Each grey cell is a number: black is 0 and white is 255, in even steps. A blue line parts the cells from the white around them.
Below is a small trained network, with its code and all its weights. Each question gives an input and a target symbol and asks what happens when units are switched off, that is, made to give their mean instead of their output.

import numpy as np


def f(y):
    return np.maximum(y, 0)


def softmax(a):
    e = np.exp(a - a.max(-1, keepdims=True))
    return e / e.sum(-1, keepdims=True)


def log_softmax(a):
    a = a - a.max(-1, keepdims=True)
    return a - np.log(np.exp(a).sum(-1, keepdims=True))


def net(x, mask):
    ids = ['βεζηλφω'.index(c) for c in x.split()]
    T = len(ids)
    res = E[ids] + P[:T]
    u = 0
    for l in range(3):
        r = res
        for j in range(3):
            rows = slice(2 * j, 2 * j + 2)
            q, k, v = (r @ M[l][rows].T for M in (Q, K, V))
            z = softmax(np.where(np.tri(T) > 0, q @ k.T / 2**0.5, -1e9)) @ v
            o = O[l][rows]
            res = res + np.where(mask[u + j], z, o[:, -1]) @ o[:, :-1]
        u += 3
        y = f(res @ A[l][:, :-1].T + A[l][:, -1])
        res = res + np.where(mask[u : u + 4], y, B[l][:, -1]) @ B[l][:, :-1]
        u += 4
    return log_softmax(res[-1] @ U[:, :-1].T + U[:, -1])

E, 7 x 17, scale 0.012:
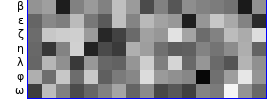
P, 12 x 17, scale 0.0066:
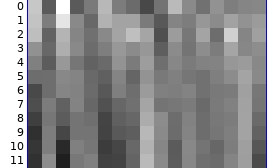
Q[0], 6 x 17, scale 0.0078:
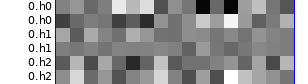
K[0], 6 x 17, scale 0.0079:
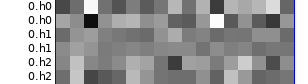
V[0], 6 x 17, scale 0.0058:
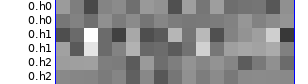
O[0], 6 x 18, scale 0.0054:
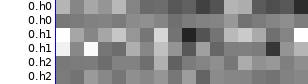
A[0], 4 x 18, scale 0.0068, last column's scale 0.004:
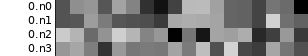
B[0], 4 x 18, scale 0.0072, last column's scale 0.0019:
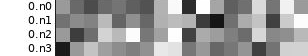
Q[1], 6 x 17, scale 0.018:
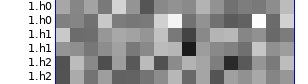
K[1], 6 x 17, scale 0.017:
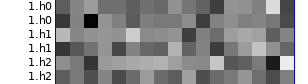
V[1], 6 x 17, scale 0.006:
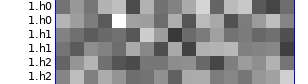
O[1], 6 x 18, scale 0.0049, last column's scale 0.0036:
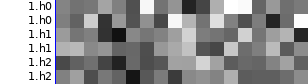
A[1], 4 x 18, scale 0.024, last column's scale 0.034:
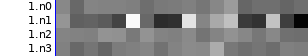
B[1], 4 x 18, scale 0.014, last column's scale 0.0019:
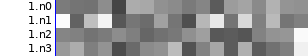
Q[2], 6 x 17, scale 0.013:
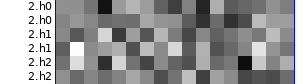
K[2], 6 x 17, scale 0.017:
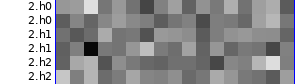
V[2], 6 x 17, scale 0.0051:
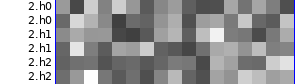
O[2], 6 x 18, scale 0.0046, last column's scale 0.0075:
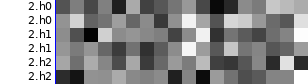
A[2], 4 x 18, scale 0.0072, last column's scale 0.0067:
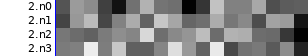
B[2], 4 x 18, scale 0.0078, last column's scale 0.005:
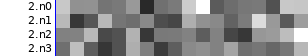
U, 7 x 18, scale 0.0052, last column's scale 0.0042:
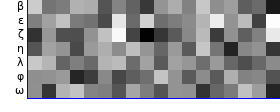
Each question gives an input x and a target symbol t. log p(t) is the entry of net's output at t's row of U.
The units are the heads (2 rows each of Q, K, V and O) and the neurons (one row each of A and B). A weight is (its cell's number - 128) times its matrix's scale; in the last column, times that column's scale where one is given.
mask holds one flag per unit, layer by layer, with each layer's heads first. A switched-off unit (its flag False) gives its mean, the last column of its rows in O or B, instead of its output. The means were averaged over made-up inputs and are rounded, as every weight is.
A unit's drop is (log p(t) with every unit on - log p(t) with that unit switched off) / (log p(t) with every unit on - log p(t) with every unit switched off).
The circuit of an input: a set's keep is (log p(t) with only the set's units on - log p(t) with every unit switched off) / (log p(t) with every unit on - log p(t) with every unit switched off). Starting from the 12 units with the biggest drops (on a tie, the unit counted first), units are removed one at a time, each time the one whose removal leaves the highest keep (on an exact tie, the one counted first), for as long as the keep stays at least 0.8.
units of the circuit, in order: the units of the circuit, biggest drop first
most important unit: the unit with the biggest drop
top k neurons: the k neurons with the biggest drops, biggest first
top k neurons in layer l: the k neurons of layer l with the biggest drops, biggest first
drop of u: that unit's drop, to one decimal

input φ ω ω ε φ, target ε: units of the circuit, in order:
[1.h0, 2.h1]
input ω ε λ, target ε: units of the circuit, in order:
[1.h0, 1.n2, 2.h1]
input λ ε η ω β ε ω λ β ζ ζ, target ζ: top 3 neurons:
[2.n3, 0.n1, 0.n2]
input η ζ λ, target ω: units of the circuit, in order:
[2.n1, 1.h0, 0.n3, 2.h1]
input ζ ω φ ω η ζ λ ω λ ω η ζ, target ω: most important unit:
1.h0
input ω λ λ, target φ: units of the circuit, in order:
[2.n3, 2.h1, 1.h0]
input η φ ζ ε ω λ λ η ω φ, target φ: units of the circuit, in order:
[2.n3, 2.h1]
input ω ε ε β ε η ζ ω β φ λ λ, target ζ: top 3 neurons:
[2.n3, 0.n1, 2.n1]
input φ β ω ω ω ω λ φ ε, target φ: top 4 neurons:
[2.n2, 1.n3, 0.n2, 0.n1]
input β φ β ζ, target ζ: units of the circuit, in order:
[0.h1, 2.n3, 1.h1, 2.h0]
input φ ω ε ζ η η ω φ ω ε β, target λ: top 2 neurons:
[0.n2, 1.n3]
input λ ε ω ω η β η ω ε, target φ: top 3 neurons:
[2.n2, 0.n2, 1.n3]
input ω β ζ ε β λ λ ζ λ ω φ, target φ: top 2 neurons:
[2.n3, 0.n1]
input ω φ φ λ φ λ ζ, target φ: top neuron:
[0.n3]
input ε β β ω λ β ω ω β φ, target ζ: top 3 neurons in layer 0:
[0.n0, 0.n1, 0.n2]
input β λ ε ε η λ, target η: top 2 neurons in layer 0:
[0.n0, 0.n3]
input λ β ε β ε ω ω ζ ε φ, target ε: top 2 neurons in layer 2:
[2.n2, 2.n0]
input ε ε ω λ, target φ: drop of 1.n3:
0.1
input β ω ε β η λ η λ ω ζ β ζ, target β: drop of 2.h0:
0.4
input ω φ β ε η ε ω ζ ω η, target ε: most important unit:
0.h0
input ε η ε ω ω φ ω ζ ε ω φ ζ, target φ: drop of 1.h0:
0.2
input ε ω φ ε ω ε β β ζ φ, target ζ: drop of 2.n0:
0.0
